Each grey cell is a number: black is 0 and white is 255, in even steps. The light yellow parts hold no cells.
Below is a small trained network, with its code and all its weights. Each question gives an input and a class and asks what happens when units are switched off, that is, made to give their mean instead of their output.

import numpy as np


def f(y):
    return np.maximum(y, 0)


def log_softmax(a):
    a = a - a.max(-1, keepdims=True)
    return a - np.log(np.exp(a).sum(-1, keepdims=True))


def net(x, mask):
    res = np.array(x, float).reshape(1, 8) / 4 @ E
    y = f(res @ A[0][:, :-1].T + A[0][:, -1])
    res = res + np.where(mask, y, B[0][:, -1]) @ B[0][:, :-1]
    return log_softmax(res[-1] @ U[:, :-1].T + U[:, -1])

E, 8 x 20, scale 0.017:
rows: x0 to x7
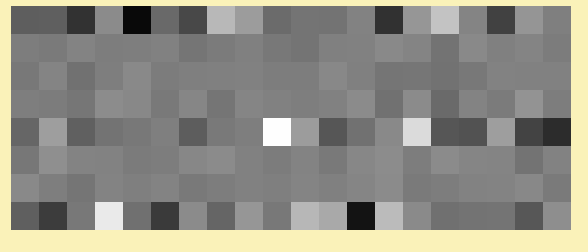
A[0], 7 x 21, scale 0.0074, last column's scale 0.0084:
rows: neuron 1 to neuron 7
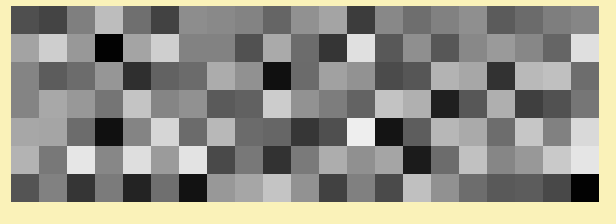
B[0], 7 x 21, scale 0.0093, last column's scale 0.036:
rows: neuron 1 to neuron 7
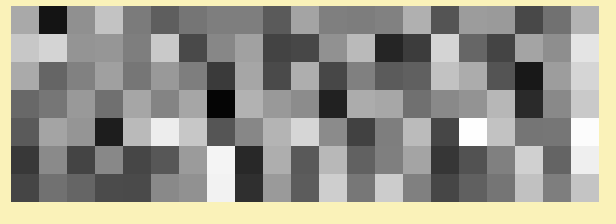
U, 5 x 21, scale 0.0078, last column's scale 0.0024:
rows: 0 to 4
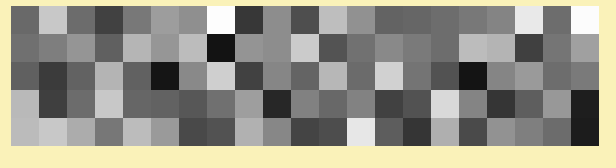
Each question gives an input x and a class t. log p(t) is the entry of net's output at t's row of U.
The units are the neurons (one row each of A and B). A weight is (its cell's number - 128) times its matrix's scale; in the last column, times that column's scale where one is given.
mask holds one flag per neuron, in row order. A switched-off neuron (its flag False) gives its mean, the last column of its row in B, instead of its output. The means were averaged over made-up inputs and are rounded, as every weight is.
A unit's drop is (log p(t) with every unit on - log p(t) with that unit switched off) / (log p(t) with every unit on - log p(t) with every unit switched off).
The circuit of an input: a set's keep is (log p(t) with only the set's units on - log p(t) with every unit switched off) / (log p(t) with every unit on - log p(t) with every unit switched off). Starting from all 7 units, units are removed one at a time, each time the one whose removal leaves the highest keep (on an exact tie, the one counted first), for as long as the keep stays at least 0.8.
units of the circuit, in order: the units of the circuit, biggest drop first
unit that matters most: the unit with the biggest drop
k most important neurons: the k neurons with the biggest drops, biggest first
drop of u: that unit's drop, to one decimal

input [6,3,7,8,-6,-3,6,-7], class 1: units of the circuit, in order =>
[neuron 5]
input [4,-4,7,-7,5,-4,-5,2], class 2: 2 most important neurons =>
[neuron 5; neuron 2]
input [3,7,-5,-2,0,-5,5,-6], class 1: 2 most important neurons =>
[neuron 5; neuron 6]
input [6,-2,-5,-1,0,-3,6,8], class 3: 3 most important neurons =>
[neuron 6; neuron 3; neuron 5]
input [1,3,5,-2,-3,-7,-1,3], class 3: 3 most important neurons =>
[neuron 5; neuron 7; neuron 3]
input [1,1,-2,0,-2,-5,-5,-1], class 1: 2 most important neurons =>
[neuron 7; neuron 6]
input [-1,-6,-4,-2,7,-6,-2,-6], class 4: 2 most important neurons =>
[neuron 2; neuron 6]
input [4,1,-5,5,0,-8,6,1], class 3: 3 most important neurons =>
[neuron 6; neuron 5; neuron 4]
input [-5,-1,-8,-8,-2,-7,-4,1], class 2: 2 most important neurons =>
[neuron 5; neuron 2]
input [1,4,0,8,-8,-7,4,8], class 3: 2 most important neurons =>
[neuron 3; neuron 7]
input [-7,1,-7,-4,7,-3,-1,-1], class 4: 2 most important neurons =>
[neuron 2; neuron 5]
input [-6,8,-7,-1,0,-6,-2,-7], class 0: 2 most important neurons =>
[neuron 6; neuron 3]
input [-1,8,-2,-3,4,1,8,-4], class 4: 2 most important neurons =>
[neuron 2; neuron 6]
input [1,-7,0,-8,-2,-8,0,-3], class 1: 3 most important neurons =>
[neuron 7; neuron 6; neuron 5]
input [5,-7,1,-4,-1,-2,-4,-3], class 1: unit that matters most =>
neuron 6
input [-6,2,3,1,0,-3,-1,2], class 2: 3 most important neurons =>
[neuron 5; neuron 6; neuron 3]
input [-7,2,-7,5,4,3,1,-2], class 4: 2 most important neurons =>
[neuron 2; neuron 5]
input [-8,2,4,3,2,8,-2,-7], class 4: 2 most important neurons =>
[neuron 2; neuron 4]
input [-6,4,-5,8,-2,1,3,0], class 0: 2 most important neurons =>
[neuron 6; neuron 1]
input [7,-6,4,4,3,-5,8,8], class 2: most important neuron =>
[neuron 7]
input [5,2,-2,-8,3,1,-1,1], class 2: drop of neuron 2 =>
0.4
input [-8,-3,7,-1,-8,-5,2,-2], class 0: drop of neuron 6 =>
0.0
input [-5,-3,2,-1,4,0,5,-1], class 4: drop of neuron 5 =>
0.5
